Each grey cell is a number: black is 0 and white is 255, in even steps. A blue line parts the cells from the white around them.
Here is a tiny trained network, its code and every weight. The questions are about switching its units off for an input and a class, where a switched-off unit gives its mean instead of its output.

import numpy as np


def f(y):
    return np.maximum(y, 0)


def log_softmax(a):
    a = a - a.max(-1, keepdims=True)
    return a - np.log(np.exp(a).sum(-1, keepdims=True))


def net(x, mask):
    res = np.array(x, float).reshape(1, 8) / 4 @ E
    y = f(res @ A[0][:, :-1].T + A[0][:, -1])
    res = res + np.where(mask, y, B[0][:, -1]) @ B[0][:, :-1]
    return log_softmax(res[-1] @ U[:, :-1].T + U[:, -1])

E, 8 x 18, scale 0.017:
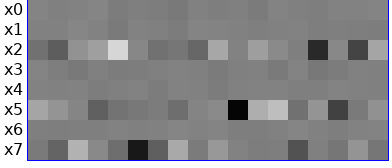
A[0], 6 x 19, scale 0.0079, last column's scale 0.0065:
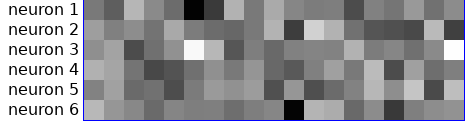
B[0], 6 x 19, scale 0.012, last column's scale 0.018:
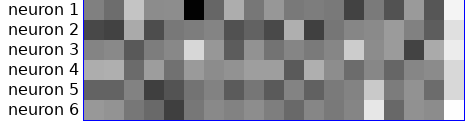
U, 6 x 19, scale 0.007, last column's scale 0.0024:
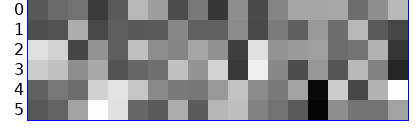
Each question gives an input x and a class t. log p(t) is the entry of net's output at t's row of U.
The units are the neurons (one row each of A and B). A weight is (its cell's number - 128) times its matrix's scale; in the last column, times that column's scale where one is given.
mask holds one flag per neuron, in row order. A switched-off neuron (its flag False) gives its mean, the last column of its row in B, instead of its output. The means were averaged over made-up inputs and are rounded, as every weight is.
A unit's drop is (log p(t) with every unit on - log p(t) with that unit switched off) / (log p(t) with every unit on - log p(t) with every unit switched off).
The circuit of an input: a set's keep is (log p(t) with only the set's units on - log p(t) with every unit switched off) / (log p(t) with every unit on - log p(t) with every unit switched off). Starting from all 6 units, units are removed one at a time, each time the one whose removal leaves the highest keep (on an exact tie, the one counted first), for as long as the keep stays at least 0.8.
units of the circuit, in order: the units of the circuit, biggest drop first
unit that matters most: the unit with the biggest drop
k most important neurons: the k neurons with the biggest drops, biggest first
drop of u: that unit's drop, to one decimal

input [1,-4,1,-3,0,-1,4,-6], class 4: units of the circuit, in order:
neuron 6; neuron 5
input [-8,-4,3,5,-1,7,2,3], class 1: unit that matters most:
neuron 2
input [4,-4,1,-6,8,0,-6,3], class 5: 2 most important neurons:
neuron 6; neuron 5
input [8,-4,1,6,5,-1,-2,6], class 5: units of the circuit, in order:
neuron 6; neuron 5
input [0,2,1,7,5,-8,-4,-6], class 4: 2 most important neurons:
neuron 6; neuron 2
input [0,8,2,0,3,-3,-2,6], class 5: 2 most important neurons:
neuron 6; neuron 5
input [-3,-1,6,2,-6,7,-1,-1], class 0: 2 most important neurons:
neuron 2; neuron 1
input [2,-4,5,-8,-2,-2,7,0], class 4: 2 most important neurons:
neuron 1; neuron 6
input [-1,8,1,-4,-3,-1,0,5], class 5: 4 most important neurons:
neuron 6; neuron 5; neuron 2; neuron 4
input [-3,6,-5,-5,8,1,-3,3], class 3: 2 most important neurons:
neuron 2; neuron 4
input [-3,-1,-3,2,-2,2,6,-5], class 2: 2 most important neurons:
neuron 2; neuron 4
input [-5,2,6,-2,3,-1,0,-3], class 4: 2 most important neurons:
neuron 6; neuron 5
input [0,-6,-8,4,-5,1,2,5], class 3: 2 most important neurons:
neuron 4; neuron 2
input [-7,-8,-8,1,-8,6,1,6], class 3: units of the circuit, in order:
neuron 4
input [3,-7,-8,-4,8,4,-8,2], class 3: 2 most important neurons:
neuron 4; neuron 3
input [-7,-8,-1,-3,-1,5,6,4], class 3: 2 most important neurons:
neuron 4; neuron 5
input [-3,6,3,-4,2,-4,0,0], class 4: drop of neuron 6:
0.1
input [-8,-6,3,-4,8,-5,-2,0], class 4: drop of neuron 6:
0.1
